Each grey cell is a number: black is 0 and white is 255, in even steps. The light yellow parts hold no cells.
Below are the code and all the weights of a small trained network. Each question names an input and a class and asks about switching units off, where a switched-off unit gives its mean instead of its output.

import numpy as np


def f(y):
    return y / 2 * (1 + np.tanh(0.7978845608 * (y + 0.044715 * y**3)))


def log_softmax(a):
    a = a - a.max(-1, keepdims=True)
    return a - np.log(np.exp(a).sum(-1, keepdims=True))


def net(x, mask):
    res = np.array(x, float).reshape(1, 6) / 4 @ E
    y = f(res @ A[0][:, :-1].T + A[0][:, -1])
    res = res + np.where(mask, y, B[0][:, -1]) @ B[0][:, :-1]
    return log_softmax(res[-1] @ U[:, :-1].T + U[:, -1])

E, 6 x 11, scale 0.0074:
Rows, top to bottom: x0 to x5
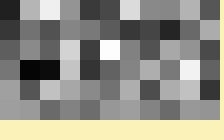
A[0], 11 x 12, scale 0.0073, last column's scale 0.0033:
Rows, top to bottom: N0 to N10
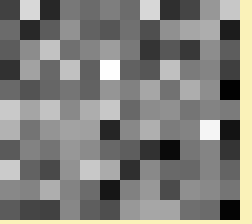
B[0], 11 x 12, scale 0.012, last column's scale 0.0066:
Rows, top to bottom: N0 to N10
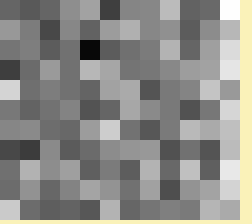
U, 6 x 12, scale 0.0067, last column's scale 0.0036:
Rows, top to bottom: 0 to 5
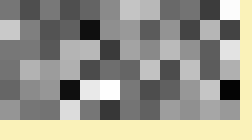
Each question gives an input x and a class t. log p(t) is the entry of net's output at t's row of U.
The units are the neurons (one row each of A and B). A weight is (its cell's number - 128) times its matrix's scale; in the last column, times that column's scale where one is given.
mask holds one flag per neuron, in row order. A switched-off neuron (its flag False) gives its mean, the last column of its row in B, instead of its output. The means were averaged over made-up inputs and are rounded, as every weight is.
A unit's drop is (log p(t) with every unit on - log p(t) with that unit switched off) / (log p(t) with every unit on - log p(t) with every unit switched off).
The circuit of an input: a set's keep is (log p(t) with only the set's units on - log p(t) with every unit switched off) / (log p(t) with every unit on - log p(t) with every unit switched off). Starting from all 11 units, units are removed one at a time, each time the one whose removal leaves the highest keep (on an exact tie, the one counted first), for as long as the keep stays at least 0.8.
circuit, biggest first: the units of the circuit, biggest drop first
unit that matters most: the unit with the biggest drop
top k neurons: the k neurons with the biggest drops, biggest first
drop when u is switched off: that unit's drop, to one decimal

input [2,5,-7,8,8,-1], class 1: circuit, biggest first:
[N1 N10]
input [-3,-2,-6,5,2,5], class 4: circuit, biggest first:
[N6 N0]
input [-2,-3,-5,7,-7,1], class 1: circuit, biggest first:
[N10]
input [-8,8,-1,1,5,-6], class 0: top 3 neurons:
[N7 N1 N9]
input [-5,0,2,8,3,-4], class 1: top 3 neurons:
[N10 N1 N4]
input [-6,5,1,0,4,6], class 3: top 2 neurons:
[N8 N0]
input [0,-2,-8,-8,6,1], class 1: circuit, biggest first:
[N2 N5]
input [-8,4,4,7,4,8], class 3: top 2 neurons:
[N8 N2]
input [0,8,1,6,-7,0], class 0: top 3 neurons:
[N7 N0 N2]
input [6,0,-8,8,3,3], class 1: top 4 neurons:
[N10 N1 N3 N4]
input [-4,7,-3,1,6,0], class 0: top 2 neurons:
[N7 N1]
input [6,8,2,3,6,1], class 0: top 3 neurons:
[N7 N8 N1]
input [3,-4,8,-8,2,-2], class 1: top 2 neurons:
[N2 N5]
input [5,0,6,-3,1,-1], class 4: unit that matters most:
N3
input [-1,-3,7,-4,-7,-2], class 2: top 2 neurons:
[N0 N6]
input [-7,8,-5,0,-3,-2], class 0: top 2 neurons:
[N7 N0]
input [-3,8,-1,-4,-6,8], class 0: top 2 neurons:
[N7 N0]
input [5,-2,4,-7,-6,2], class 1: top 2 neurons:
[N2 N8]
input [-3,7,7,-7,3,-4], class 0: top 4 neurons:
[N2 N7 N3 N6]
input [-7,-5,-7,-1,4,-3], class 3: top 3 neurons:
[N8 N0 N3]
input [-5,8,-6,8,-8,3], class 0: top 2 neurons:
[N7 N0]
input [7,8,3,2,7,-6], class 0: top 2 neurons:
[N7 N8]
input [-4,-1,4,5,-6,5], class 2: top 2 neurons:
[N0 N2]
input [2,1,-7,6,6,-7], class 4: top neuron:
[N9]
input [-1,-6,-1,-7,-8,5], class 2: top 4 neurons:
[N0 N10 N4 N1]
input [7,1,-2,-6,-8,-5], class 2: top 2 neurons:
[N0 N10]
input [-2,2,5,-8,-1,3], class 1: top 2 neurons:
[N2 N5]
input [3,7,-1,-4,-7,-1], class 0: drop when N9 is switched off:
0.0
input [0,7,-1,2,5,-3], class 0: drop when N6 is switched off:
0.1
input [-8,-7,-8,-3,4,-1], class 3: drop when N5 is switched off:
0.2
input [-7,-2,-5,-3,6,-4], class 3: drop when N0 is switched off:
0.2
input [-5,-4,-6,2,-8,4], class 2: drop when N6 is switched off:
-0.1
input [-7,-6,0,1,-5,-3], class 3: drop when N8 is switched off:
0.8
